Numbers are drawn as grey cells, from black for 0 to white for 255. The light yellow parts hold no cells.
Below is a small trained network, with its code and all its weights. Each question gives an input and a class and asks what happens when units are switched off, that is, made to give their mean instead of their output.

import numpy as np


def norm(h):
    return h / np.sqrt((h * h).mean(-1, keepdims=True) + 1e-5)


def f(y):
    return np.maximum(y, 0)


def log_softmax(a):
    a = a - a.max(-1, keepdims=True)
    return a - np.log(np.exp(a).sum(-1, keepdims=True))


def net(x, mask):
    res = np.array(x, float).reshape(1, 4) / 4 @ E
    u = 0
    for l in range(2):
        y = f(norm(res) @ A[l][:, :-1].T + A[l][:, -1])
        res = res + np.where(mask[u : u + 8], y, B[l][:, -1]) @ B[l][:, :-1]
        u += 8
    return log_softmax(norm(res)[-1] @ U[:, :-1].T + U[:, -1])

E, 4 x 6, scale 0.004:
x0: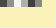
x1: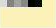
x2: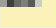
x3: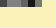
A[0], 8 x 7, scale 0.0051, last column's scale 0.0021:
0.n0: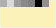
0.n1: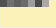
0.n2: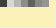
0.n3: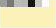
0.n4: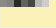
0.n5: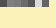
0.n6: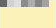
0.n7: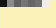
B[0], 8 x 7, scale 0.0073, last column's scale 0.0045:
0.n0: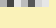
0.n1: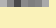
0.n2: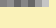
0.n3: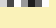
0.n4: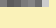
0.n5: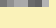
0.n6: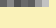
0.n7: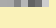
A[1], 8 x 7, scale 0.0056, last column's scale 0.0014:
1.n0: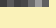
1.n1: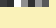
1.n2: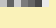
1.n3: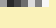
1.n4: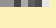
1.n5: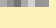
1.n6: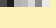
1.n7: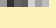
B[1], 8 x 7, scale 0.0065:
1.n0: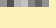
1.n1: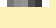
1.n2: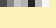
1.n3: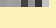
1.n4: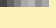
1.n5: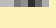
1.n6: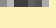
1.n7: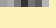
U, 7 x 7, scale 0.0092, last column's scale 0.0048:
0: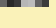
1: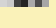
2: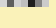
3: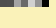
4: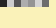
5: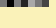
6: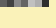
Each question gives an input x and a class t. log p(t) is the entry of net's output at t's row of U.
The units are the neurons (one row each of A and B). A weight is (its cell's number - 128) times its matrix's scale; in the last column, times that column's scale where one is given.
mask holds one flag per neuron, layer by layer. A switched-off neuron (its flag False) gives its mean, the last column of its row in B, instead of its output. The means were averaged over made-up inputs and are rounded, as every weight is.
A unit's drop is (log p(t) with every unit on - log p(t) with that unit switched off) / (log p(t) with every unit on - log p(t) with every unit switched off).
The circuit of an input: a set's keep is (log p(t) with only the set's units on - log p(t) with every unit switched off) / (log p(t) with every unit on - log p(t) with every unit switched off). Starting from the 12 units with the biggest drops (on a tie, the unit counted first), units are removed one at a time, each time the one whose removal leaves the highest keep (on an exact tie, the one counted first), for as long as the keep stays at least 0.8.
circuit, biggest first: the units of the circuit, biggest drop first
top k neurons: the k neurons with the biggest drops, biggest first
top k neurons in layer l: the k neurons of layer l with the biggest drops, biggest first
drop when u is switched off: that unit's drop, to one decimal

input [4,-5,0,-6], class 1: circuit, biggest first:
(1.n2 1.n6 0.n3)
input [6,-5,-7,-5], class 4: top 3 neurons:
(0.n3 1.n1 0.n6)
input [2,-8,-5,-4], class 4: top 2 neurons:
(1.n1 0.n6)
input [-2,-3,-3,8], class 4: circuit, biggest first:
(0.n3 1.n1 0.n0)
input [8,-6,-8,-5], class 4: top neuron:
(0.n3)
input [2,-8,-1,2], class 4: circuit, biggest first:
(0.n3 0.n0)
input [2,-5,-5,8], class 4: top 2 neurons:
(0.n3 0.n0)
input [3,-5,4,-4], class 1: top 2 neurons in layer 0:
(0.n0 0.n3)
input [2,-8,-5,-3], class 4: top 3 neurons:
(1.n1 0.n6 0.n4)
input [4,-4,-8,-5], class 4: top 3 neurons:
(0.n3 1.n1 0.n6)
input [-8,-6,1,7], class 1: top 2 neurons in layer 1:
(1.n3 1.n7)
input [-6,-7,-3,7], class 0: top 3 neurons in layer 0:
(0.n0 0.n7 0.n5)
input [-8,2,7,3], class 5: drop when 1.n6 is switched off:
0.1
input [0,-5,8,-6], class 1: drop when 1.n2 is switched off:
0.0
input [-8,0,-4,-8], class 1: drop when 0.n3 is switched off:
0.1
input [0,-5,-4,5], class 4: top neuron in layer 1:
(1.n1)
